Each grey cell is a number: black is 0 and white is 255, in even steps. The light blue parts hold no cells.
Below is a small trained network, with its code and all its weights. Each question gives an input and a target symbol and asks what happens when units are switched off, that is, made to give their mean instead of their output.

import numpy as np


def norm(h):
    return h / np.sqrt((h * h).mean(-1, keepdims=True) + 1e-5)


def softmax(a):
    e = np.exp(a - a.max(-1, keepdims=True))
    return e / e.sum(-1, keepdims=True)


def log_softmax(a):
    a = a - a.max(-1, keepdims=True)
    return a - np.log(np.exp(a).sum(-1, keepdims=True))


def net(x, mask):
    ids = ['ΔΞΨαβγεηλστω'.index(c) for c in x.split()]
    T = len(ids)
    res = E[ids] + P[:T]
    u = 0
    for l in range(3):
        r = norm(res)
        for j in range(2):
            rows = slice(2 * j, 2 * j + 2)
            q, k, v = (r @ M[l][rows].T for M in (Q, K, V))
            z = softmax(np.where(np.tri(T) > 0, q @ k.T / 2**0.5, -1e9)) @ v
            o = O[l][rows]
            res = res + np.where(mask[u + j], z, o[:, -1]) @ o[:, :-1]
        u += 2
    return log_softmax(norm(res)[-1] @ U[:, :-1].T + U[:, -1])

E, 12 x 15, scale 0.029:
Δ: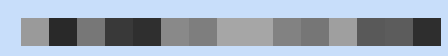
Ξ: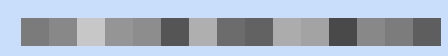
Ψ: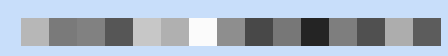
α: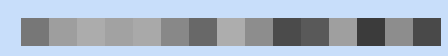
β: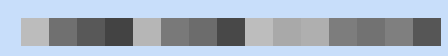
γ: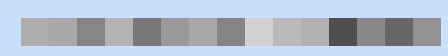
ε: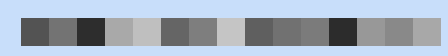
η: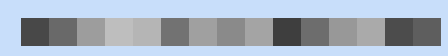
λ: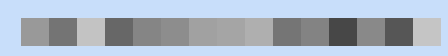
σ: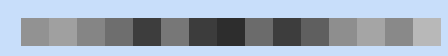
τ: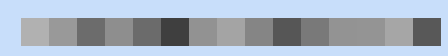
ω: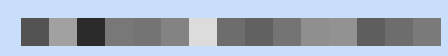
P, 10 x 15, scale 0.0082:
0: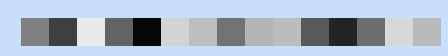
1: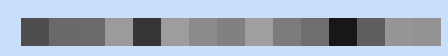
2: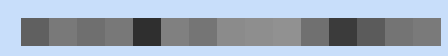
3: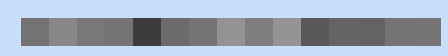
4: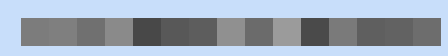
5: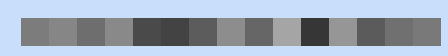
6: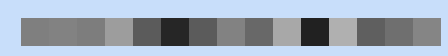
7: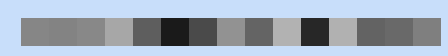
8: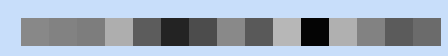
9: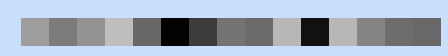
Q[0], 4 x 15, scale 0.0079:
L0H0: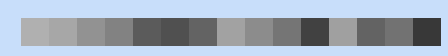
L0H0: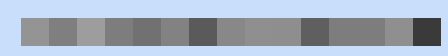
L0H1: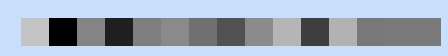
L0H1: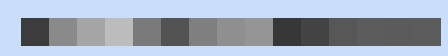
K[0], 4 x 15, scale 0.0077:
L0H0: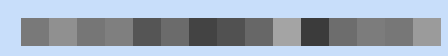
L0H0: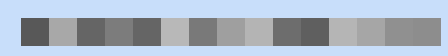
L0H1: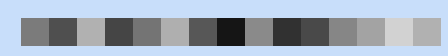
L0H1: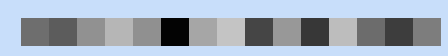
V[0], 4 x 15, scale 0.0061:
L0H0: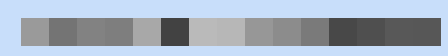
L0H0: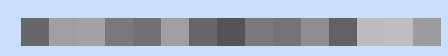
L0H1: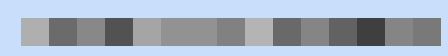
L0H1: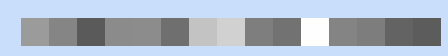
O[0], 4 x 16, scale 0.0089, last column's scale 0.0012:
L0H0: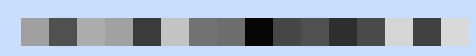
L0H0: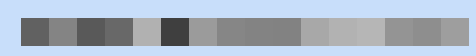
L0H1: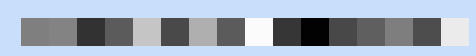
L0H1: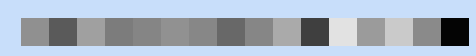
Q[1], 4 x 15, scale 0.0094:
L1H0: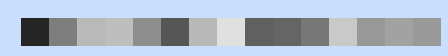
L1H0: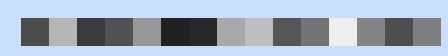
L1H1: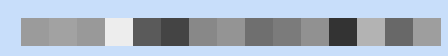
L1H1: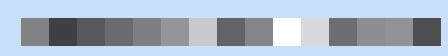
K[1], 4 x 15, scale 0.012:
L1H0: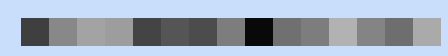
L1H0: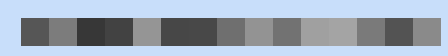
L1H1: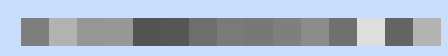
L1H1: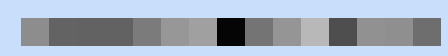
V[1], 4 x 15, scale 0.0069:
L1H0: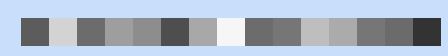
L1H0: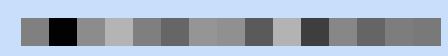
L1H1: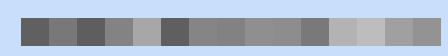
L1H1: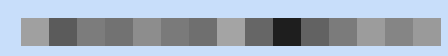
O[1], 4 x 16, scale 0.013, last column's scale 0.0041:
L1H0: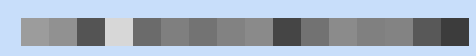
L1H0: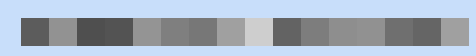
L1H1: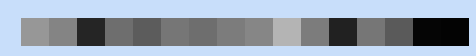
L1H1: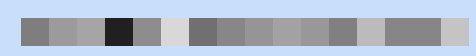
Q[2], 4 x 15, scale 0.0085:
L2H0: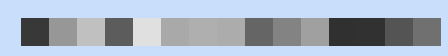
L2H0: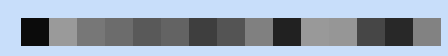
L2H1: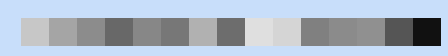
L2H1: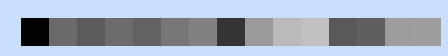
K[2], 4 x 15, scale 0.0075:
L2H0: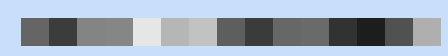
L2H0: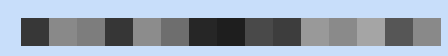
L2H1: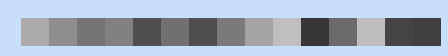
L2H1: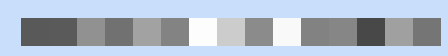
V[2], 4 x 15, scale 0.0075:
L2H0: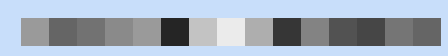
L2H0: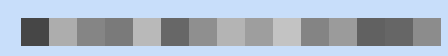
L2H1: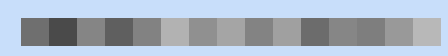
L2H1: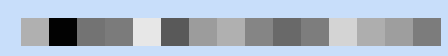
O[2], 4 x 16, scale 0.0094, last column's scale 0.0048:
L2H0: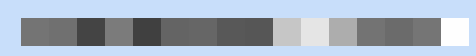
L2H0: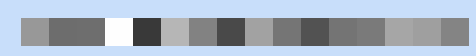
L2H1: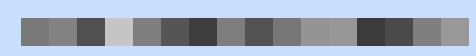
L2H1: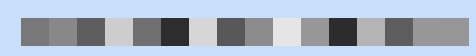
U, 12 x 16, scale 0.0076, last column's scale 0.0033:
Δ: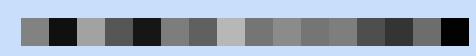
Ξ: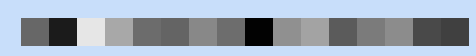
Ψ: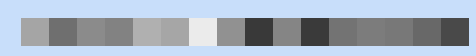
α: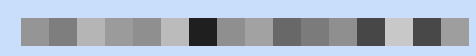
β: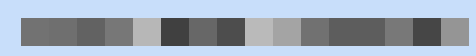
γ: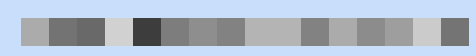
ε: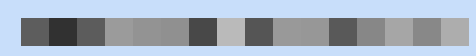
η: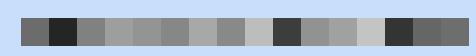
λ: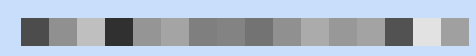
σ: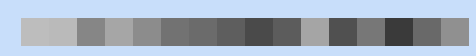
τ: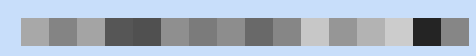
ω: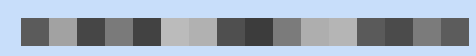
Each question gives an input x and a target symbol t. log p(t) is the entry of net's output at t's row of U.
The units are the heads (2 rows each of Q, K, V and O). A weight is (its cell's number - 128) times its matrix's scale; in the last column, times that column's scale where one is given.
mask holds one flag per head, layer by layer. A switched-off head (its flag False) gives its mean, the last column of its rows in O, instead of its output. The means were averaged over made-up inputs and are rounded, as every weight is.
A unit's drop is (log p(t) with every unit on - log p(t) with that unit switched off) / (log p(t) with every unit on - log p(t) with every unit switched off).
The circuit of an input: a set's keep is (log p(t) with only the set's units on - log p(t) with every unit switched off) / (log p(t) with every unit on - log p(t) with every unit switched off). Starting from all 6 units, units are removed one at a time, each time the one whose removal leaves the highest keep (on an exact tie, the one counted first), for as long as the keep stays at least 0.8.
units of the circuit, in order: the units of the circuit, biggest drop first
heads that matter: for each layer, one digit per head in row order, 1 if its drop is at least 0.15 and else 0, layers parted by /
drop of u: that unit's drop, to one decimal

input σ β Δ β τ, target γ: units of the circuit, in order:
(L0H0, L2H0)
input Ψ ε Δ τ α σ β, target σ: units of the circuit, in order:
(L0H1, L0H0, L1H0)
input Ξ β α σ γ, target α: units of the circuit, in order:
(L0H0, L2H1)
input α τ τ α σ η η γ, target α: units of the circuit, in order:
(L0H0, L1H1, L2H1)
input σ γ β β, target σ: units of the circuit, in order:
(L0H1, L1H0, L0H0)
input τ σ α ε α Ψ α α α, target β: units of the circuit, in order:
(L0H0, L1H1)
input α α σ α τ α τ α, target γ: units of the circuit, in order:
(L0H0, L1H0, L2H0, L0H1)
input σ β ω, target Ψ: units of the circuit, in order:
(L2H0, L1H0, L0H0)
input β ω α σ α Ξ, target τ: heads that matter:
10 / 11 / 01
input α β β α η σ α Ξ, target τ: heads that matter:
00 / 11 / 01
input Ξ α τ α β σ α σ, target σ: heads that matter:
11 / 11 / 10
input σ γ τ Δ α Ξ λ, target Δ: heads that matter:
10 / 01 / 00
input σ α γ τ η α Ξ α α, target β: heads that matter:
10 / 01 / 00
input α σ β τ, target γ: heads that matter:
11 / 01 / 10
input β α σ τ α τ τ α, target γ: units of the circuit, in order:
(L0H0, L1H0, L0H1, L2H0)
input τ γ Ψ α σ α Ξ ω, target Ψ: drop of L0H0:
0.8
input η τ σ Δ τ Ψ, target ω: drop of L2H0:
0.4
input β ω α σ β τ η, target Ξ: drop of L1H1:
0.1
